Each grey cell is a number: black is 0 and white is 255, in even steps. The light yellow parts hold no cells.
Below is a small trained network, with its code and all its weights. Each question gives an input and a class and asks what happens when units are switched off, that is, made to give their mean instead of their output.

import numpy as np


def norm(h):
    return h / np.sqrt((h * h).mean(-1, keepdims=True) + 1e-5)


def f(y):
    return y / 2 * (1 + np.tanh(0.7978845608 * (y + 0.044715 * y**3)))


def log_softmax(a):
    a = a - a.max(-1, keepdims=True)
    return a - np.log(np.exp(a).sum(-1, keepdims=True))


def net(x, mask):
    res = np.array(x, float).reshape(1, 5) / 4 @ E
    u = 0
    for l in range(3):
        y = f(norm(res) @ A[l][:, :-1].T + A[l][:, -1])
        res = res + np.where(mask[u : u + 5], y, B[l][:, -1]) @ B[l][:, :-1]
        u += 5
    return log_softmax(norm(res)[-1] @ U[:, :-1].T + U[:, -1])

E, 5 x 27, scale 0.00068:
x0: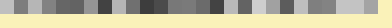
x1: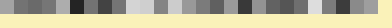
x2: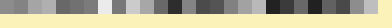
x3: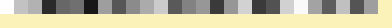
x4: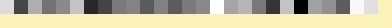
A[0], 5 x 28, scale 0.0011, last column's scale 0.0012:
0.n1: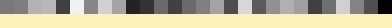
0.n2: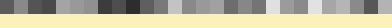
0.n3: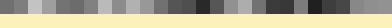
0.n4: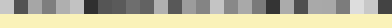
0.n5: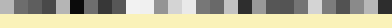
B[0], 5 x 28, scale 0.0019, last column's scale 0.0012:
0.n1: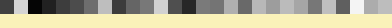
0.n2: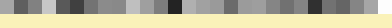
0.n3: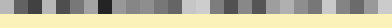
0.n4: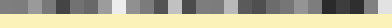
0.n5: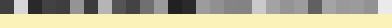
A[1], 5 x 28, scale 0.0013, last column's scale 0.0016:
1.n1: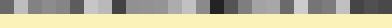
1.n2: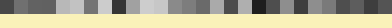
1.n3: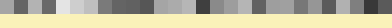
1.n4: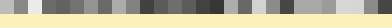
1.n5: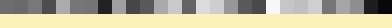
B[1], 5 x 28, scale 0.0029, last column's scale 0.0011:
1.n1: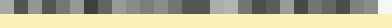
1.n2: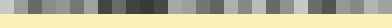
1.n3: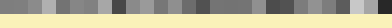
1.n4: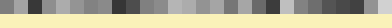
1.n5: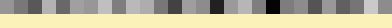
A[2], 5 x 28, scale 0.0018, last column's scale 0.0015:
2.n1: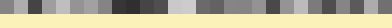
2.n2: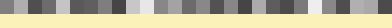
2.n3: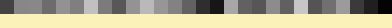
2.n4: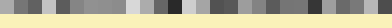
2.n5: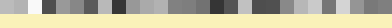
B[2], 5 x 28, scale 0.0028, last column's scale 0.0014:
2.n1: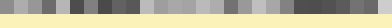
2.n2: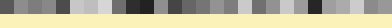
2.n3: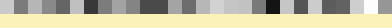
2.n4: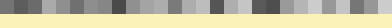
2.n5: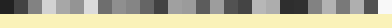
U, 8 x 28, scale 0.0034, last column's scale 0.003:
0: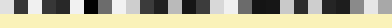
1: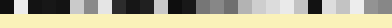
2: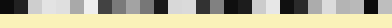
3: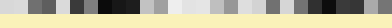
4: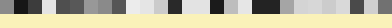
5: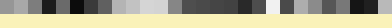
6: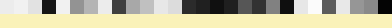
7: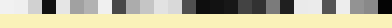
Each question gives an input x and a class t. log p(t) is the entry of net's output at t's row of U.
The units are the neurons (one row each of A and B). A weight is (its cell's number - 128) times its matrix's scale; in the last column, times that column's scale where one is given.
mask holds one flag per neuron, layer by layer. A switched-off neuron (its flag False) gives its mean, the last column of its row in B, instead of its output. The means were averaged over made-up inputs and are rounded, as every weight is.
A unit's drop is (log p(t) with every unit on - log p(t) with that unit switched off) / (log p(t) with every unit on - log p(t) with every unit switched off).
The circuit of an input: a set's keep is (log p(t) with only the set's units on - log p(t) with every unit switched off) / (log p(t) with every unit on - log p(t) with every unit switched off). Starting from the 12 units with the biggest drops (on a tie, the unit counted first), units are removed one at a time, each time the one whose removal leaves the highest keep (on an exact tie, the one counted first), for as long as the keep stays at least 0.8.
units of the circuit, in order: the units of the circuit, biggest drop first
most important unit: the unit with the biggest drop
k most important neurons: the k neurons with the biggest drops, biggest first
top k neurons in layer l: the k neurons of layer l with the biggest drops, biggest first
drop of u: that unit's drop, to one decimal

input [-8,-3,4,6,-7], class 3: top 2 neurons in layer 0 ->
(0.n4 0.n5)
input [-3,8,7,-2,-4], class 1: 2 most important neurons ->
(2.n2 0.n5)
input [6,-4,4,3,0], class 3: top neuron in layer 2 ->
(2.n1)
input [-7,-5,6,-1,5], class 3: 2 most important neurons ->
(1.n2 0.n2)
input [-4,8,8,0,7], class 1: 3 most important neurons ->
(2.n2 0.n5 0.n2)
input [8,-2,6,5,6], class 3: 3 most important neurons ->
(1.n4 1.n1 0.n2)
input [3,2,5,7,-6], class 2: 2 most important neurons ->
(2.n5 0.n4)
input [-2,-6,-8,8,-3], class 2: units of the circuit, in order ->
(2.n5 0.n5)
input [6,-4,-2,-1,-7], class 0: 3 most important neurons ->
(1.n1 2.n3 1.n2)
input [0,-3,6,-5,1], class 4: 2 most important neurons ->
(0.n3 2.n4)
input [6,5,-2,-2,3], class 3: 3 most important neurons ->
(1.n4 0.n1 2.n1)
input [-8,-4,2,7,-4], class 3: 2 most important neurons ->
(1.n2 2.n1)
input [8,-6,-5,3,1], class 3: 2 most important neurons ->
(1.n4 0.n5)
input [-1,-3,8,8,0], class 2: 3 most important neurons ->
(2.n5 0.n2 1.n5)
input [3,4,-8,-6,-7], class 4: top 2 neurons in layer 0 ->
(0.n2 0.n4)
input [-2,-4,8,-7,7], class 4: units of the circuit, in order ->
(2.n4)
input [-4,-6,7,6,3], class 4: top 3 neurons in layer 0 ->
(0.n3 0.n5 0.n1)
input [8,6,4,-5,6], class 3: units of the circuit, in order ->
(1.n4 1.n1)
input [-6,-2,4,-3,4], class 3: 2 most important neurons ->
(1.n2 0.n2)
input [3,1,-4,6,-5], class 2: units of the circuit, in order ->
(2.n5)
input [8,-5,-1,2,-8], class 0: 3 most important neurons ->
(2.n3 1.n1 1.n2)
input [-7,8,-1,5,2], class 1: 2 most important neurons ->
(0.n5 2.n2)
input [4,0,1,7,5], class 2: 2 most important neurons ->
(2.n5 1.n1)
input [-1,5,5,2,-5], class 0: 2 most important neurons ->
(0.n2 0.n1)
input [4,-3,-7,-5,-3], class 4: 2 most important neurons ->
(1.n5 2.n4)
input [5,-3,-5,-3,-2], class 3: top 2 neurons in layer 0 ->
(0.n3 0.n5)
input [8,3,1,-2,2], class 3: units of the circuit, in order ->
(1.n4)
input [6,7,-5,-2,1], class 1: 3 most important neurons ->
(2.n2 0.n5 1.n2)
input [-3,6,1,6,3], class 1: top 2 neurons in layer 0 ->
(0.n5 0.n4)
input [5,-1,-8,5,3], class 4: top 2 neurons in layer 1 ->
(1.n5 1.n2)
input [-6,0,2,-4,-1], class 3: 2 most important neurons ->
(1.n2 2.n1)
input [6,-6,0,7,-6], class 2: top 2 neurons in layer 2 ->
(2.n5 2.n2)
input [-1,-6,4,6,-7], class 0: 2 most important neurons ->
(2.n3 0.n5)
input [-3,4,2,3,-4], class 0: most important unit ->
0.n1
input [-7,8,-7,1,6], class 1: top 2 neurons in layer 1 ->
(1.n4 1.n1)
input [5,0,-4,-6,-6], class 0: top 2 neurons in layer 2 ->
(2.n3 2.n5)
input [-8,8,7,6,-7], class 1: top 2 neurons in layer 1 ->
(1.n4 1.n5)
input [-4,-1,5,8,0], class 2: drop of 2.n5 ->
0.9
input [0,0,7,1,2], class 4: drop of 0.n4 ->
0.0
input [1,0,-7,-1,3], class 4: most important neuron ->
(1.n5)
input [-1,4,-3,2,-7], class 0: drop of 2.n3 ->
0.1
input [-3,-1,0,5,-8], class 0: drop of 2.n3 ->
0.2
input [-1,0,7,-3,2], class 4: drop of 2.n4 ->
0.2
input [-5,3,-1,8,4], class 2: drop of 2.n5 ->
1.0
